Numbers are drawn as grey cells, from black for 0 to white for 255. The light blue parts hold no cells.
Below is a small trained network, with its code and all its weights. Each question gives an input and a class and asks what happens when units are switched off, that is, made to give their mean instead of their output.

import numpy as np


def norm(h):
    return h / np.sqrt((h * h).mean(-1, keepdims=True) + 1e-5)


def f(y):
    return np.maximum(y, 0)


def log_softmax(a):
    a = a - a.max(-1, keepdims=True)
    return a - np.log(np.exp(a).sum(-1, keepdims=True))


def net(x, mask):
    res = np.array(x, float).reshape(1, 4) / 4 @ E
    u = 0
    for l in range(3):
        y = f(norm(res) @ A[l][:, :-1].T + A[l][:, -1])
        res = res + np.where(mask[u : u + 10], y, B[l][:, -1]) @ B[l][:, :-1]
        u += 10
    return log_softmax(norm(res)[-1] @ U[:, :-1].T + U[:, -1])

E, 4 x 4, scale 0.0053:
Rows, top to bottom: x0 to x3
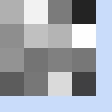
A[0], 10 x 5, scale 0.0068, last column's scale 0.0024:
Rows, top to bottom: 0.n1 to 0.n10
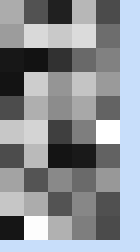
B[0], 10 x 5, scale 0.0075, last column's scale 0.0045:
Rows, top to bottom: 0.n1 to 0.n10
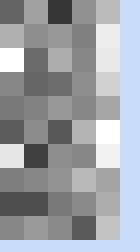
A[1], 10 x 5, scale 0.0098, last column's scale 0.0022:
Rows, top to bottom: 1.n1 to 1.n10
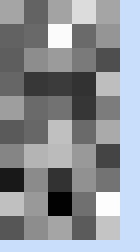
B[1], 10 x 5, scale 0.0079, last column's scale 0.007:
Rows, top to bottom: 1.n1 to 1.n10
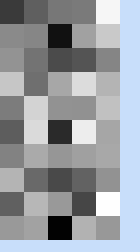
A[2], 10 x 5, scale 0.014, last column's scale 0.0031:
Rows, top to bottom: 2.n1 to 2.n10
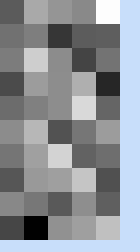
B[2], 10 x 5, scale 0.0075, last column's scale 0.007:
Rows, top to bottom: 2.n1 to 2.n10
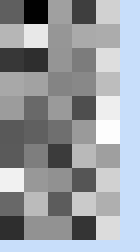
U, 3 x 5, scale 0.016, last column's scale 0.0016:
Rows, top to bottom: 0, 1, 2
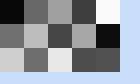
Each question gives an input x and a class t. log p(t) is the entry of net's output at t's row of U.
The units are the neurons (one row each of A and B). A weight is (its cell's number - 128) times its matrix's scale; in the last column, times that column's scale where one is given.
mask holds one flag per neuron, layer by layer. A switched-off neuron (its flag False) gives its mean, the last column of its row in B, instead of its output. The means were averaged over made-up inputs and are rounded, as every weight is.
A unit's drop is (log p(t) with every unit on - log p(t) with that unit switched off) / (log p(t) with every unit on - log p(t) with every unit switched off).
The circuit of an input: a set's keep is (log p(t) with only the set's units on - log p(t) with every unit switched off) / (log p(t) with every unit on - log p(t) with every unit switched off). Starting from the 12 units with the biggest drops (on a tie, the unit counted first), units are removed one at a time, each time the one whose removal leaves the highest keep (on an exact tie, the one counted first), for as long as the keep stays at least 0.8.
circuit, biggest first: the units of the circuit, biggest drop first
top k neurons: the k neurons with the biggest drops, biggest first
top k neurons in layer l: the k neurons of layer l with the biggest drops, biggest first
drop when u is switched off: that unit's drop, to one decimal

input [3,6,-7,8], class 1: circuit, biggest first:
1.n2
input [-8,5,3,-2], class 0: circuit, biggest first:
2.n10, 1.n1
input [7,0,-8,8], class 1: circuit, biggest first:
1.n10, 1.n2
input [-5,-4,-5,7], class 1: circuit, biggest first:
1.n2, 1.n6
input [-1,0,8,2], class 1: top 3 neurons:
1.n2, 0.n6, 0.n7
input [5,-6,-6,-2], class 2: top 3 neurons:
0.n7, 1.n4, 1.n1
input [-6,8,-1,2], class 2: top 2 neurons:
2.n8, 0.n2
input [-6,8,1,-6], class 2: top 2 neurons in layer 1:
1.n2, 1.n6
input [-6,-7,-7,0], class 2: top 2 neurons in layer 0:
0.n6, 0.n9
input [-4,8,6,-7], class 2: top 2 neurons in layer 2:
2.n8, 2.n5
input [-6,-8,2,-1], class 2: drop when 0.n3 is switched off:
0.2
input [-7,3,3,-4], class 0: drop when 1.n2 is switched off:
0.0
